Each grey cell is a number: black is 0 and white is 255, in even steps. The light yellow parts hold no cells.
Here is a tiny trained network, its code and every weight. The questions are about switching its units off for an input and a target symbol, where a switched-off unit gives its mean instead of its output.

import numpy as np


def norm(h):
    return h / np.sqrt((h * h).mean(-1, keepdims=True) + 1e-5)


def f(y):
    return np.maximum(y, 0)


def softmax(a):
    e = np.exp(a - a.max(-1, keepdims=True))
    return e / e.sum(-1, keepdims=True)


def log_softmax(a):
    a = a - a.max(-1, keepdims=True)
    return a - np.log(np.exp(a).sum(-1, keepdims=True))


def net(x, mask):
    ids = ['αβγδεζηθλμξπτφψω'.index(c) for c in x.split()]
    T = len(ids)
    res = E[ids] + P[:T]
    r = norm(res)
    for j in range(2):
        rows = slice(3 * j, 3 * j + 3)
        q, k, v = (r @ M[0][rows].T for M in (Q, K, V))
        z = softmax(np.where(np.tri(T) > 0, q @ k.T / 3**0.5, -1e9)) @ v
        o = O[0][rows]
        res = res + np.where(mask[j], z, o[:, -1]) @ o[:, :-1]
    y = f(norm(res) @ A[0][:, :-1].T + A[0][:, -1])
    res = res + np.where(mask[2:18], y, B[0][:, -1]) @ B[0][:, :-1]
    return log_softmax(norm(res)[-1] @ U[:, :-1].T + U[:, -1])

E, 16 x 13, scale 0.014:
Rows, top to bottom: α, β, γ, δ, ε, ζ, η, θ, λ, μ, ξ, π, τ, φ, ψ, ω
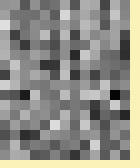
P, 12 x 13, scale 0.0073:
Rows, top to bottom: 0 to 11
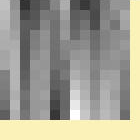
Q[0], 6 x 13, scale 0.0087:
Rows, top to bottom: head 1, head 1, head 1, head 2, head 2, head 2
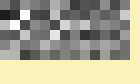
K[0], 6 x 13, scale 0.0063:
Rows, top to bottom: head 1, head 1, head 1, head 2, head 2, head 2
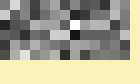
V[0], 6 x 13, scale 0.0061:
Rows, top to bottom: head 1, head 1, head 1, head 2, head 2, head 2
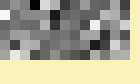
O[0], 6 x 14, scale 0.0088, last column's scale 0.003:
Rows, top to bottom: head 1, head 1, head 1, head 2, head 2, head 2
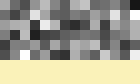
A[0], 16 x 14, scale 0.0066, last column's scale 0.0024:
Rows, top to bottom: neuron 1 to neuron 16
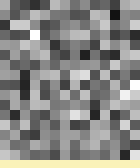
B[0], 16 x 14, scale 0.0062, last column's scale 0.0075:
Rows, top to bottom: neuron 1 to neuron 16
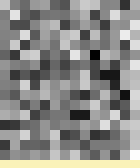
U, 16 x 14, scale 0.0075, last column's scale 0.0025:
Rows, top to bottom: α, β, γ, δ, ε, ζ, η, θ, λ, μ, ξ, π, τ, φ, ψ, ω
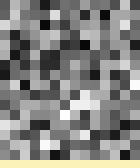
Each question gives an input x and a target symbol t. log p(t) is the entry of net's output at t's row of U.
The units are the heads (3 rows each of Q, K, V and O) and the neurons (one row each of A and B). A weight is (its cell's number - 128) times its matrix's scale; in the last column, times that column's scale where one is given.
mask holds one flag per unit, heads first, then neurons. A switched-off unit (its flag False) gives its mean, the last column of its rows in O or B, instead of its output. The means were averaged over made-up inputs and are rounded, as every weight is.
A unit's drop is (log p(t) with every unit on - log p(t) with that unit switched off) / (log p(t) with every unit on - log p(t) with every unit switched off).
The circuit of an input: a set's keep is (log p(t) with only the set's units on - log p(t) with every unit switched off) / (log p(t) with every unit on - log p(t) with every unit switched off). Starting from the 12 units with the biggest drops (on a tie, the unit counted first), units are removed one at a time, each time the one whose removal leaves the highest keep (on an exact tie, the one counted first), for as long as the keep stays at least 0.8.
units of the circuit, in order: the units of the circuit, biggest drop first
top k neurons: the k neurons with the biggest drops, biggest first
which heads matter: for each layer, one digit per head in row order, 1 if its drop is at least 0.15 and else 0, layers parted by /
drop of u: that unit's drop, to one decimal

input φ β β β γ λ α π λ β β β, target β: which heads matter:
11
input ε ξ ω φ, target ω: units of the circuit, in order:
head 2
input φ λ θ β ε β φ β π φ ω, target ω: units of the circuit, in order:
head 2; head 1
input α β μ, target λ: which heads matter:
11
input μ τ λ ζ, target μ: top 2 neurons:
neuron 13; neuron 10
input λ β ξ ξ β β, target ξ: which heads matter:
01
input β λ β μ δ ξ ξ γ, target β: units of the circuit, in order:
head 2; head 1; neuron 3
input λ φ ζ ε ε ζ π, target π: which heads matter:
10
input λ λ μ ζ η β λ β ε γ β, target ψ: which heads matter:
10
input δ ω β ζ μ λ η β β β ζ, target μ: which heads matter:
11
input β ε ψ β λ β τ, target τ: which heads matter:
10
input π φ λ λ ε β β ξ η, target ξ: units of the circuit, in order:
head 2; neuron 3
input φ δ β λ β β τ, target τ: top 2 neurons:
neuron 12; neuron 10
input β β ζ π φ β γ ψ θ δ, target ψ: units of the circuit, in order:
head 1
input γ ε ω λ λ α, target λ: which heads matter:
01
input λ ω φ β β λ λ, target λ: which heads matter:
11
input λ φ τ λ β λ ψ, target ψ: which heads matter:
10
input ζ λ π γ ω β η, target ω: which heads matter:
01
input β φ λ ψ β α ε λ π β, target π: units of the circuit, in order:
head 1; neuron 4; neuron 10; head 2
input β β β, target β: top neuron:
neuron 15
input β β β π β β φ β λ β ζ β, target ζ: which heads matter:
01
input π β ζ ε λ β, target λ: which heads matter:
00
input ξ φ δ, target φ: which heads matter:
10
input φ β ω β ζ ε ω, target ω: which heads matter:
01
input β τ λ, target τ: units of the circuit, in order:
head 1; neuron 12
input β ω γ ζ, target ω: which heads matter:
11
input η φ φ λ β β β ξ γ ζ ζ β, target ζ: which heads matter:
01
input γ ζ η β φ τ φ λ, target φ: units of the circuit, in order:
head 1
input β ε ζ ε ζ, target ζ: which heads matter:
11
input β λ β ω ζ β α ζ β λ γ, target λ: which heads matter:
01
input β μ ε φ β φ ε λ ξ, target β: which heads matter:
11
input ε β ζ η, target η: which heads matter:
01
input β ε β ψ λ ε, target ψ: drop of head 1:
0.4
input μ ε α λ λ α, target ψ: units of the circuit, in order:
head 2
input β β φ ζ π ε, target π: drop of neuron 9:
0.1
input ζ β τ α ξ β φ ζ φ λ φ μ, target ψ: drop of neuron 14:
0.2
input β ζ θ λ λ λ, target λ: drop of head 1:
0.3
